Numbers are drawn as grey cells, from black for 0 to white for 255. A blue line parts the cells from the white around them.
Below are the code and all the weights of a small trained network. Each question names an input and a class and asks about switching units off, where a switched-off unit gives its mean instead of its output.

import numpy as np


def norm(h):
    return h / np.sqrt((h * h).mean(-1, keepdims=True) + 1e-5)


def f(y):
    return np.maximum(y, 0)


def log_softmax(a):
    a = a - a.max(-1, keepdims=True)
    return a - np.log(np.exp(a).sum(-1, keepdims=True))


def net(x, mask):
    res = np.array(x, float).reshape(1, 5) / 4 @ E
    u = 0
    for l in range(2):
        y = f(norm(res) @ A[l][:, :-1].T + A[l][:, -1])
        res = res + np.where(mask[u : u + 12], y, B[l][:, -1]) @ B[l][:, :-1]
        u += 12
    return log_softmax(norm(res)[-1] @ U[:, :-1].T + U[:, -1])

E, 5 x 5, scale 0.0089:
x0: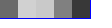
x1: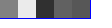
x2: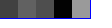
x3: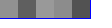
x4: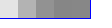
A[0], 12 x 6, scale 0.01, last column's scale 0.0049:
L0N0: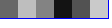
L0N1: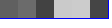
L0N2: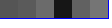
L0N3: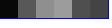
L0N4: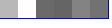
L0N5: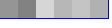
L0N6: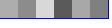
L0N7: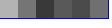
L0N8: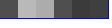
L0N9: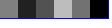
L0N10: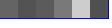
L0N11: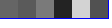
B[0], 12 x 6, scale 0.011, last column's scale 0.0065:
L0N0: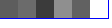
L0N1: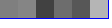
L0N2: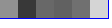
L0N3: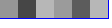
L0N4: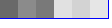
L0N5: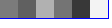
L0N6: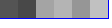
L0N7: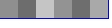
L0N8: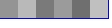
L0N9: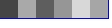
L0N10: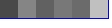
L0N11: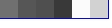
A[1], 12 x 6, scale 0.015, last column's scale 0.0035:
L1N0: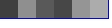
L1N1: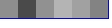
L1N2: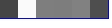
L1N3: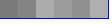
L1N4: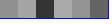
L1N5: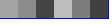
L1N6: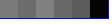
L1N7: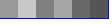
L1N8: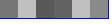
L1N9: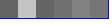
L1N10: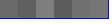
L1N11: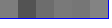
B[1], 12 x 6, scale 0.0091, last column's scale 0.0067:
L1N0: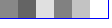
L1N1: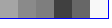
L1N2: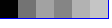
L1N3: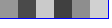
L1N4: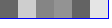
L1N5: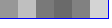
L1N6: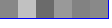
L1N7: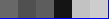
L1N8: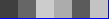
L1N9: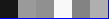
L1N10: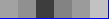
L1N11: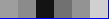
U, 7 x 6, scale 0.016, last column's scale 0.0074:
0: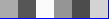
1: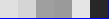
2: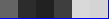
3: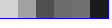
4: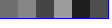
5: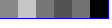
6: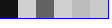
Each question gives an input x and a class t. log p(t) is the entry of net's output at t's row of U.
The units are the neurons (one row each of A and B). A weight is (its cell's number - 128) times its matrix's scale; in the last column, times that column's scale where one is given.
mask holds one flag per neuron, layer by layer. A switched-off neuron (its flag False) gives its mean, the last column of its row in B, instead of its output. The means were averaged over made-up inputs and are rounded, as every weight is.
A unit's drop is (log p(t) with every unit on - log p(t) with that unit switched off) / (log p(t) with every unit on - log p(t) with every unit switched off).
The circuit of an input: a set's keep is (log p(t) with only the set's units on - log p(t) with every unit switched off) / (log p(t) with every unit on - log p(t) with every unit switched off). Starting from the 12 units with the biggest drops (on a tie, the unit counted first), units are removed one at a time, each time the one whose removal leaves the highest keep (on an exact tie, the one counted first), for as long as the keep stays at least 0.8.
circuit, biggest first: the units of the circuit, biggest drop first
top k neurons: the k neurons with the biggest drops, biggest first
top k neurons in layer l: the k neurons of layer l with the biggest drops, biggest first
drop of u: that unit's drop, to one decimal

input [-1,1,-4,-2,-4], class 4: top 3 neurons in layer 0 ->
L0N1, L0N3, L0N11
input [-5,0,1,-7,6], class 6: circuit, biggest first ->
L0N2, L1N4
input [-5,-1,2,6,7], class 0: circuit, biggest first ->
L0N7, L1N7
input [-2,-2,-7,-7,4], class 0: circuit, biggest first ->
L0N5
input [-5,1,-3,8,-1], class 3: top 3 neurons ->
L0N11, L0N4, L1N1
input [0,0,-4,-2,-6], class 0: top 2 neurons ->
L0N3, L0N11
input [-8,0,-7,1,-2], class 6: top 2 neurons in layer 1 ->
L1N4, L1N3
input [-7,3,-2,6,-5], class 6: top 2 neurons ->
L0N9, L0N5
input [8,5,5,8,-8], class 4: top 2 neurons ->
L0N3, L0N2
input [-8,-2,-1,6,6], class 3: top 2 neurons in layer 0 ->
L0N11, L0N2
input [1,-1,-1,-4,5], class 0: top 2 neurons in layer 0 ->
L0N5, L0N6
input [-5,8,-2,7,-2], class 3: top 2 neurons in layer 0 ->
L0N7, L0N10
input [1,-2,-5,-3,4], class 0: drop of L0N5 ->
0.1
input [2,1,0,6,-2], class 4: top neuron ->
L1N0
